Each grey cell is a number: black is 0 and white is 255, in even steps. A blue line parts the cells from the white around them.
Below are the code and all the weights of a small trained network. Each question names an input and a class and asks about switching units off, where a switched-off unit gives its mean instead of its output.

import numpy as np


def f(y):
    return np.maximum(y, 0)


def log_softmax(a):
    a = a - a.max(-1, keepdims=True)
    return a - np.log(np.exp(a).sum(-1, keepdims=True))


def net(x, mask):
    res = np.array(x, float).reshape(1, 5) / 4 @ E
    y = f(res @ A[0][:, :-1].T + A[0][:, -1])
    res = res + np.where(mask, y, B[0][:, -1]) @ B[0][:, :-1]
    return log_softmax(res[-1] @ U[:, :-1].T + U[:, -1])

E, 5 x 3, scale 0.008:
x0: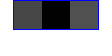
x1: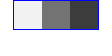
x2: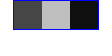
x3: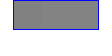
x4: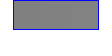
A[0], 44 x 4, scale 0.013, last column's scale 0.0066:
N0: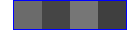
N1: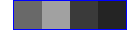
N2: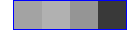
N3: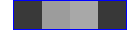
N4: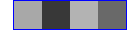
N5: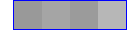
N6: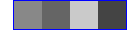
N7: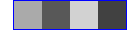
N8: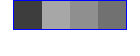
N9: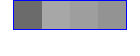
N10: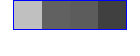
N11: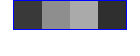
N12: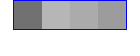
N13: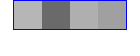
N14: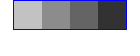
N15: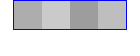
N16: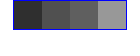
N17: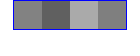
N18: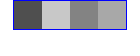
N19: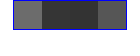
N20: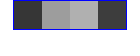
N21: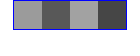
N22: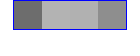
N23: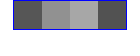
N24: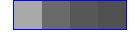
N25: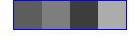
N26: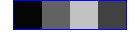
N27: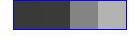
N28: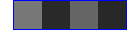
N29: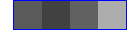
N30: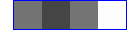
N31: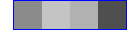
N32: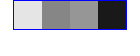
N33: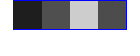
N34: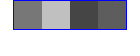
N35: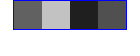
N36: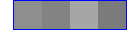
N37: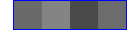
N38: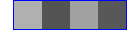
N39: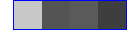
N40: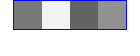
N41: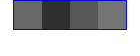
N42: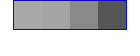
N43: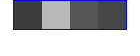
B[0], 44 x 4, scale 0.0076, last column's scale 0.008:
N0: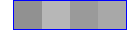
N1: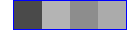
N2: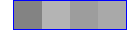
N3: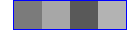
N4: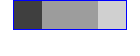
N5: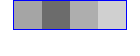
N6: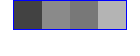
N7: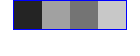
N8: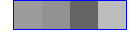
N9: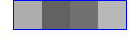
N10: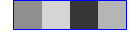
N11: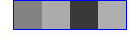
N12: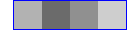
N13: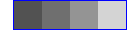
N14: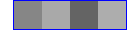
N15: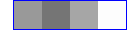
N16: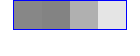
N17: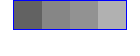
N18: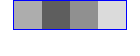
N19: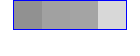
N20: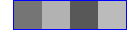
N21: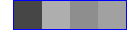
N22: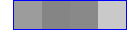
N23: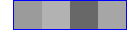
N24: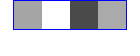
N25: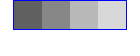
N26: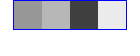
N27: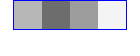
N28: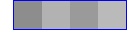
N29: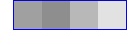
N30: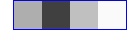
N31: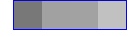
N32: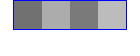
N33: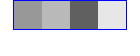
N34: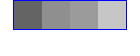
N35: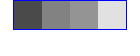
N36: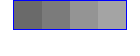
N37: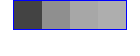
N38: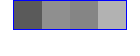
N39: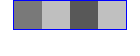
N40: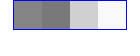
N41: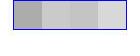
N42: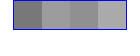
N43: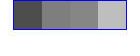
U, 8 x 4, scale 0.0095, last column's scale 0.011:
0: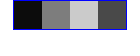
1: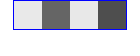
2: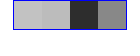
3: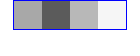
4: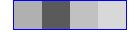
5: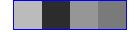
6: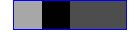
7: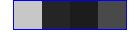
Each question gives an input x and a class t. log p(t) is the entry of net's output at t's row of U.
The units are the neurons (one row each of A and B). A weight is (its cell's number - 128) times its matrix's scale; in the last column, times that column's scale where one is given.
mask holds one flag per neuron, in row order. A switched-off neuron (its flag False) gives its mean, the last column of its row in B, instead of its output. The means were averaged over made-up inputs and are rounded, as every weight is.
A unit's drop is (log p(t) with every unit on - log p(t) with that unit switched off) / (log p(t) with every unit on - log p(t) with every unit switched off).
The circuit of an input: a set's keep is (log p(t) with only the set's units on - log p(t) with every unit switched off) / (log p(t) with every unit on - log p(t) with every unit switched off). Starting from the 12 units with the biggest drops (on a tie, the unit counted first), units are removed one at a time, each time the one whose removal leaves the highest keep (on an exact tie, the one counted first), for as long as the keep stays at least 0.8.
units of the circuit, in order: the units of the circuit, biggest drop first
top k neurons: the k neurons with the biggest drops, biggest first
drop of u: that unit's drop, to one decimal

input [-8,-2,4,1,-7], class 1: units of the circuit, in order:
[N40, N18]
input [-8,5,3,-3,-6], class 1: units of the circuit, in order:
[N40]
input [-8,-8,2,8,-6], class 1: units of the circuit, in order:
[N18, N12]
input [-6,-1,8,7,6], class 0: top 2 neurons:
[N35, N43]
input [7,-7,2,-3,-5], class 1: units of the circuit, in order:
[N27, N29, N41]
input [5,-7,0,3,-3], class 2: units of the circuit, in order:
[N26, N33]
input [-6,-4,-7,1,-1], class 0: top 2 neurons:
[N7, N6]
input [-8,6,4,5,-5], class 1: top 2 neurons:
[N40, N15]
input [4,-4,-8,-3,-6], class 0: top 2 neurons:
[N7, N4]
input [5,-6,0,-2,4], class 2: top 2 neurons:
[N26, N33]
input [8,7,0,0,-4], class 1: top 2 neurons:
[N30, N41]
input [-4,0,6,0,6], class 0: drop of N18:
-0.2
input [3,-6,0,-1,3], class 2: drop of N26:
0.3
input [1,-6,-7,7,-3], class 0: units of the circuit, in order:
[N7]
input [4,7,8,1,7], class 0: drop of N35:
0.2
